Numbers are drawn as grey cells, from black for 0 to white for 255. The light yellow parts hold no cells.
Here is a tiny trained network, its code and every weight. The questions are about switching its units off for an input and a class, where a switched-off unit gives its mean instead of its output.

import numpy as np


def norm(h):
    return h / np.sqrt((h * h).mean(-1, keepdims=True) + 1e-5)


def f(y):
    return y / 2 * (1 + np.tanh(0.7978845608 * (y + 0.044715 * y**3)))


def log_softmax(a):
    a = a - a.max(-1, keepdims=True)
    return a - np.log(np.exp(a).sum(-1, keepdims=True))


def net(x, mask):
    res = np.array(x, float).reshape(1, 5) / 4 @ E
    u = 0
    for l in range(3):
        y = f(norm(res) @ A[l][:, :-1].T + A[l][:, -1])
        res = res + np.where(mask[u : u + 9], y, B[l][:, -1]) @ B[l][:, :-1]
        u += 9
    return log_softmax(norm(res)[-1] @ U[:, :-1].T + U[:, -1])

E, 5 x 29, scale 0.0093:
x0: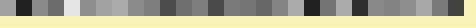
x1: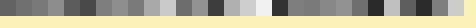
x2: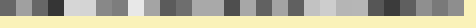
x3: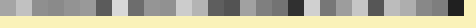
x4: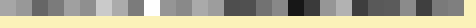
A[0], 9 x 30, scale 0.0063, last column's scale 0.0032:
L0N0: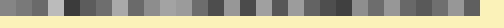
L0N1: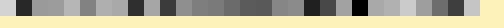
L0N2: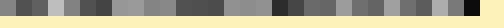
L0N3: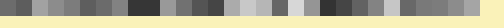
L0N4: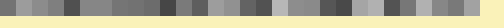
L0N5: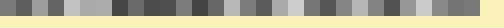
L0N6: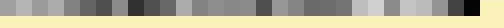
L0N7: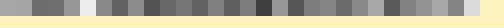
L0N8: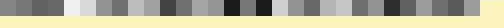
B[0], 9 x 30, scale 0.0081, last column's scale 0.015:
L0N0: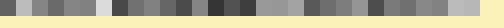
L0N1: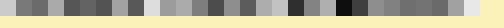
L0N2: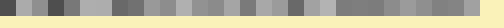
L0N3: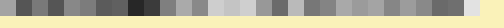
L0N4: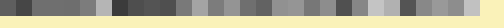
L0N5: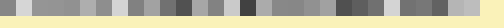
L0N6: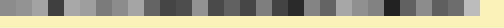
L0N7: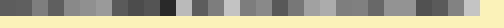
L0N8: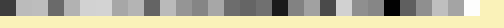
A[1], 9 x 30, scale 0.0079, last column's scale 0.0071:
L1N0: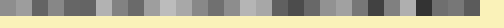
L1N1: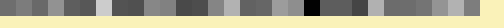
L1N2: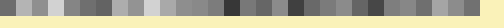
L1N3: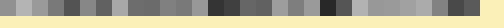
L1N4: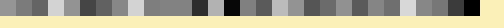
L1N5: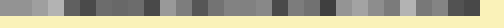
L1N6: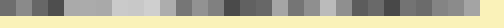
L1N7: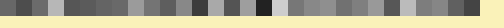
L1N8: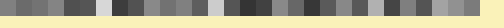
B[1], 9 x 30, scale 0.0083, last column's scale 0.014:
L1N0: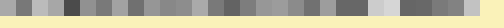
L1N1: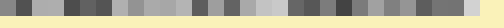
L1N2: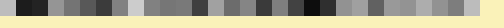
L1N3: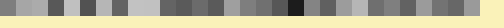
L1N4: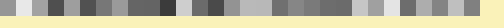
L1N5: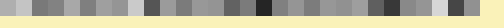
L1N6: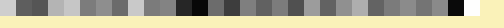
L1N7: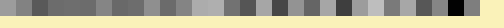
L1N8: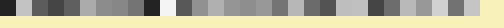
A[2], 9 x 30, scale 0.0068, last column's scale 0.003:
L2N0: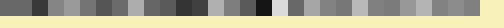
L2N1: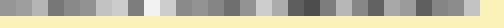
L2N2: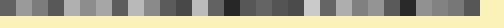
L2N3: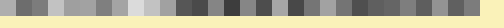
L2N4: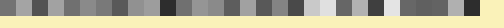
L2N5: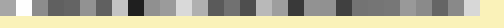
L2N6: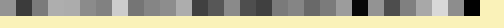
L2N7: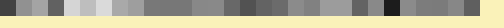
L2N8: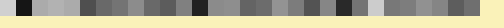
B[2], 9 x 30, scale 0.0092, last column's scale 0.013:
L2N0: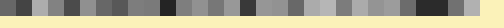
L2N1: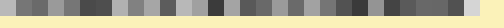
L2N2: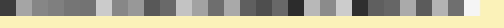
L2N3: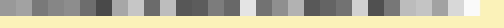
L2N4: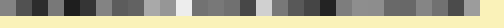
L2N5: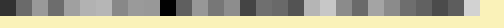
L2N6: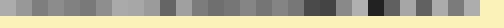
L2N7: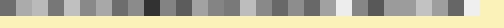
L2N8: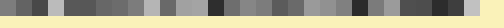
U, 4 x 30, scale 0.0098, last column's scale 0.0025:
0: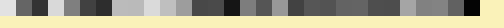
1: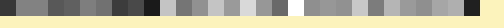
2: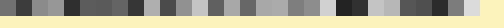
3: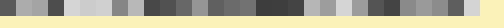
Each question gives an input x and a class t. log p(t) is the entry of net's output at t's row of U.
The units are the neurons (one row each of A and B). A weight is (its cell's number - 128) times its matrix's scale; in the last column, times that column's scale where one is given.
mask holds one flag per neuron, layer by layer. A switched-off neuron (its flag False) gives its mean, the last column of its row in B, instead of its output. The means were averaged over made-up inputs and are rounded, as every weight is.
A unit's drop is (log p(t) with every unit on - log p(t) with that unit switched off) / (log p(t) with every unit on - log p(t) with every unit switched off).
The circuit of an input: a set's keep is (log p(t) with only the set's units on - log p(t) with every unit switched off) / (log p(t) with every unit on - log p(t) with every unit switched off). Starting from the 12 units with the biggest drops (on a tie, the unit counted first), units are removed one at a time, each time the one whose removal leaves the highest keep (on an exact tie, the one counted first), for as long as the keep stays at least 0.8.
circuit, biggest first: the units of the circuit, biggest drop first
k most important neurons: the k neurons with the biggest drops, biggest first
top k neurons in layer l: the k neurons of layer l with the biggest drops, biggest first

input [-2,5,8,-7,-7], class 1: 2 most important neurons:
(L1N6, L0N1)
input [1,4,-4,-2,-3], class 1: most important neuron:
(L0N3)
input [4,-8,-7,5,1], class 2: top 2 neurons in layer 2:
(L2N5, L2N8)
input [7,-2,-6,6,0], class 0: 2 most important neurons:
(L0N1, L0N7)
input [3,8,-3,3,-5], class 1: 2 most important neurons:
(L0N3, L0N1)
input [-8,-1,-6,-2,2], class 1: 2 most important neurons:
(L1N8, L0N1)
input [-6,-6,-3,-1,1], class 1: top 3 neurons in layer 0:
(L0N4, L0N1, L0N8)
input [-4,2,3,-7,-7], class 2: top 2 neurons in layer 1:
(L1N8, L1N1)
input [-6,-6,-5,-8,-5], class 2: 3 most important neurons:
(L0N8, L1N1, L0N5)
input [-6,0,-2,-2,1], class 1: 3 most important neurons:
(L1N8, L0N1, L0N5)
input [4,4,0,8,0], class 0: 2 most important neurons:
(L0N3, L0N7)
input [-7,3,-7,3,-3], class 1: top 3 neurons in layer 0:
(L0N3, L0N1, L0N5)
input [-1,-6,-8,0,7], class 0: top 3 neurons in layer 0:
(L0N3, L0N1, L0N6)
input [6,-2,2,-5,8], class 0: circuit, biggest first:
(L0N1)
